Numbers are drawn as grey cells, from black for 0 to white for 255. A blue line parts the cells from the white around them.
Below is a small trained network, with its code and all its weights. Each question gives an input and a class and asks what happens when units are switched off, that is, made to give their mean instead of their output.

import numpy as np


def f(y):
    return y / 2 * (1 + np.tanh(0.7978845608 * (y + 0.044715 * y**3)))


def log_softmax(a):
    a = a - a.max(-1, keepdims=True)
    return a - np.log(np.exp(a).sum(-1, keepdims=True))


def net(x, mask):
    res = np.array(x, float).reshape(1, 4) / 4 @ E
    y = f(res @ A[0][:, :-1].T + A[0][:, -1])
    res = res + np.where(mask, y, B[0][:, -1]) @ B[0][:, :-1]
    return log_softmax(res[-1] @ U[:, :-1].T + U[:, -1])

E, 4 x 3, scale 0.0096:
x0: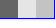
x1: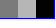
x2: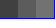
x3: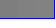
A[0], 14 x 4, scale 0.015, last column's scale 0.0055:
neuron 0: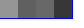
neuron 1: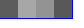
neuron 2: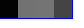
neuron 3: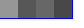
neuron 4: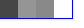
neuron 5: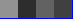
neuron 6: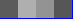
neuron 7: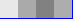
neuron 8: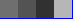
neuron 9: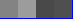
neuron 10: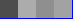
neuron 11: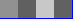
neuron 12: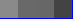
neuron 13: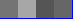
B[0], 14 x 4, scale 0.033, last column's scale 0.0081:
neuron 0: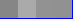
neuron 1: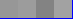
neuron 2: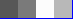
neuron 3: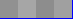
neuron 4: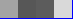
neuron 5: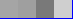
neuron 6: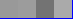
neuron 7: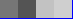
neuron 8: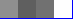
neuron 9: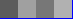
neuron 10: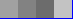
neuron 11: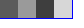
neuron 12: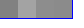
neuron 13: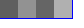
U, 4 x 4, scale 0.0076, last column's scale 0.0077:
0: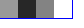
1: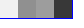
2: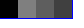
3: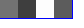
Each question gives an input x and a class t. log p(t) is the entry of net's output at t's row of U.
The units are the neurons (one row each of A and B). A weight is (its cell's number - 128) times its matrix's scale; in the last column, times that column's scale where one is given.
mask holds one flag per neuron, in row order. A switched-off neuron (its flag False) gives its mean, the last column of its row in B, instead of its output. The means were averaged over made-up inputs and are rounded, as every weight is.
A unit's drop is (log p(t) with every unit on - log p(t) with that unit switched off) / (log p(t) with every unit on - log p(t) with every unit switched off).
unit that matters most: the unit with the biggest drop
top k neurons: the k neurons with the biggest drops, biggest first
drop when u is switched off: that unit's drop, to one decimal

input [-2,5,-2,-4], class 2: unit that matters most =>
neuron 9
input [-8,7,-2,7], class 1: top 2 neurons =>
neuron 5; neuron 3
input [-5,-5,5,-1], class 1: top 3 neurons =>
neuron 5; neuron 7; neuron 3
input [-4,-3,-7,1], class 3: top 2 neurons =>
neuron 7; neuron 4
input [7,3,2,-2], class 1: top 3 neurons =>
neuron 6; neuron 1; neuron 10
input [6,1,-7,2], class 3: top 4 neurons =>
neuron 7; neuron 5; neuron 11; neuron 8
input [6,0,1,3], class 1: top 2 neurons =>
neuron 6; neuron 1
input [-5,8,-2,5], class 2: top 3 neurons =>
neuron 9; neuron 13; neuron 4
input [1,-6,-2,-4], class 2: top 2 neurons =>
neuron 11; neuron 8
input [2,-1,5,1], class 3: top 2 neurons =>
neuron 2; neuron 11
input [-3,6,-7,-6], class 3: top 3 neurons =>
neuron 7; neuron 11; neuron 4
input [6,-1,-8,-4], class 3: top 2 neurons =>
neuron 7; neuron 5
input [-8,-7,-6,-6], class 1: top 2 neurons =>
neuron 5; neuron 3
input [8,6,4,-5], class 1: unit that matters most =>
neuron 10
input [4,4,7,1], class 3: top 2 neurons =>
neuron 2; neuron 11
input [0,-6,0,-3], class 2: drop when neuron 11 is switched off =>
0.5
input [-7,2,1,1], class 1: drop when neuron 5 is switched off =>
0.3
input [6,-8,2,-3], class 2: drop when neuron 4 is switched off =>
-0.1
